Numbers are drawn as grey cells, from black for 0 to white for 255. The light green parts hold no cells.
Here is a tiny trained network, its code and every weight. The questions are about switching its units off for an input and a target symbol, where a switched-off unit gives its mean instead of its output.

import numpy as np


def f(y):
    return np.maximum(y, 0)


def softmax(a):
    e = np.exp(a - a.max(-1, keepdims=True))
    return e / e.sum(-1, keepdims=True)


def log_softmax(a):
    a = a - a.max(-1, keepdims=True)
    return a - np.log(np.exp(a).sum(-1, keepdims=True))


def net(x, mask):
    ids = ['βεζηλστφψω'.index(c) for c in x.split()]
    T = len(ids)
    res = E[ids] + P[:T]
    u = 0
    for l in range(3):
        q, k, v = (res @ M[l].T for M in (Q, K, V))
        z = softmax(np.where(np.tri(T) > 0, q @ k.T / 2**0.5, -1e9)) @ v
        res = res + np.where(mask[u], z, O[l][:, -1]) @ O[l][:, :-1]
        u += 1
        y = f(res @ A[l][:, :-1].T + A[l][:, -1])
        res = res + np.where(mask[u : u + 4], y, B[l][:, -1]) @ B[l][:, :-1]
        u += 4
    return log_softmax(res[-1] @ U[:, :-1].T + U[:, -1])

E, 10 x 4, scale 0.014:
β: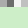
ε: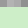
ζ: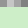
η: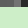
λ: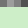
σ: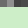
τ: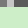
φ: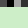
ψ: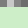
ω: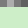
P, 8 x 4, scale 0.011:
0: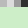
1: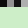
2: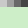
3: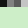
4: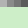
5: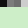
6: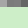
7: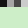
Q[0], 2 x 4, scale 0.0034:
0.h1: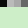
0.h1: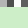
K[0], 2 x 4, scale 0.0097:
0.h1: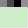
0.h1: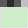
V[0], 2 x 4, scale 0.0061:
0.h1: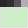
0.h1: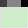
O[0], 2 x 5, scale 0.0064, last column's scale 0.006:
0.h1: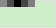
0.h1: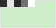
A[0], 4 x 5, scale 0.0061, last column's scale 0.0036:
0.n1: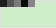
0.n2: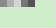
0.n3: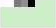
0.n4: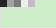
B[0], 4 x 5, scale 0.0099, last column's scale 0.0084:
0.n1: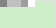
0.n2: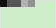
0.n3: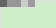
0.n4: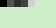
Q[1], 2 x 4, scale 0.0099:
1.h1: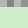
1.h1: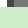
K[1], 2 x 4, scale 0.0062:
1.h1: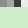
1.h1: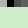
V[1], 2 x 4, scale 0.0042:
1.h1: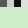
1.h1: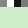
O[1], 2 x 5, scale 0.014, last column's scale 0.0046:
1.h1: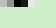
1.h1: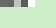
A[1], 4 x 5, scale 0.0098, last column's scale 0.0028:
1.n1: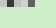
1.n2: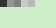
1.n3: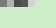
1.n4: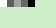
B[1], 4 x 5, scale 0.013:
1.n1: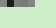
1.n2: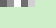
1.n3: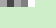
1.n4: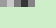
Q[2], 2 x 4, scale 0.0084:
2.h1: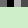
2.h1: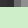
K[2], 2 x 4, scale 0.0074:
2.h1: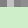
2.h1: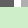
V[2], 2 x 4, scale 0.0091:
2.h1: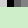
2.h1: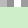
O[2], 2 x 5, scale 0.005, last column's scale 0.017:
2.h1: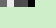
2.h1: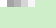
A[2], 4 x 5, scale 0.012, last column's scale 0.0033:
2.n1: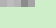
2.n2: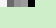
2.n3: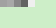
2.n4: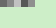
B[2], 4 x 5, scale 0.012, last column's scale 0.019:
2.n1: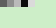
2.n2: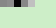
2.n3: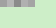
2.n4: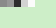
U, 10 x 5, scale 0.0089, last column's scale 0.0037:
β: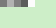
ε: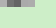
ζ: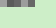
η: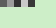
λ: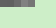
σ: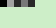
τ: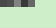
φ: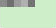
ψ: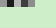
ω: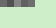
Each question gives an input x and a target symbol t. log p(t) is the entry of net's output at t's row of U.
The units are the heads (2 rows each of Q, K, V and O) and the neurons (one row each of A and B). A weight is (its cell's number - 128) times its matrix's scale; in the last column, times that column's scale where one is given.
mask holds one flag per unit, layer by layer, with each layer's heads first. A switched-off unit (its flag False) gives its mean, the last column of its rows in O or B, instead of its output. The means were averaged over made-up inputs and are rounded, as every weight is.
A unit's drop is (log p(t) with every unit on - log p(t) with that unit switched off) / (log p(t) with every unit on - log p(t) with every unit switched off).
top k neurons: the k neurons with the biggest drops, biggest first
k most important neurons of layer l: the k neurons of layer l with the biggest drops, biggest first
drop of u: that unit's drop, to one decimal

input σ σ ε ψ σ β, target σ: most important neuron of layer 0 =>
(0.n1)
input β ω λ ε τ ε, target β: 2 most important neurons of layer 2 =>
(2.n1 2.n2)
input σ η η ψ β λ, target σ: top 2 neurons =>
(1.n2 0.n1)
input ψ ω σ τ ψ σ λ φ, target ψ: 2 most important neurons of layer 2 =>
(2.n4 2.n2)
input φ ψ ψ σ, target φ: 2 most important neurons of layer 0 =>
(0.n1 0.n4)
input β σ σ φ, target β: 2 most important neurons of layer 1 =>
(1.n1 1.n2)
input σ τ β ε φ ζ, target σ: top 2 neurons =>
(1.n2 0.n1)
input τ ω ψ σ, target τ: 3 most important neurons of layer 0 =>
(0.n3 0.n2 0.n1)
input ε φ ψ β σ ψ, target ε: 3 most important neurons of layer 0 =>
(0.n3 0.n2 0.n4)
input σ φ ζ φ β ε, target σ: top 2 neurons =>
(1.n2 0.n1)
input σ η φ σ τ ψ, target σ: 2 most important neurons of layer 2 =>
(2.n1 2.n4)
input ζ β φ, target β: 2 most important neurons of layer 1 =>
(1.n4 1.n3)
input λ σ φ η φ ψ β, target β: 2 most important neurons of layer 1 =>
(1.n3 1.n4)
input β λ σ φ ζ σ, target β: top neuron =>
(2.n1)
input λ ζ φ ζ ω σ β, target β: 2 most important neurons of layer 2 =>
(2.n4 2.n3)
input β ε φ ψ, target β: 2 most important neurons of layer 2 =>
(2.n1 2.n2)
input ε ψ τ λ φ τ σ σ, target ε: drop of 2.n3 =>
-0.1
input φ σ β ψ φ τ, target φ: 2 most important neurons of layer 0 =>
(0.n4 0.n1)
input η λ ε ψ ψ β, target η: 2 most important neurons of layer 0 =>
(0.n4 0.n1)
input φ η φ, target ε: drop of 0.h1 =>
0.1
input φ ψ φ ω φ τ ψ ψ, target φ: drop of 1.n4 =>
0.0
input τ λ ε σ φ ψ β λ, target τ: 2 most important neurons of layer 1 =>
(1.n2 1.n3)
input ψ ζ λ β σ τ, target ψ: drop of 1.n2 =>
0.1
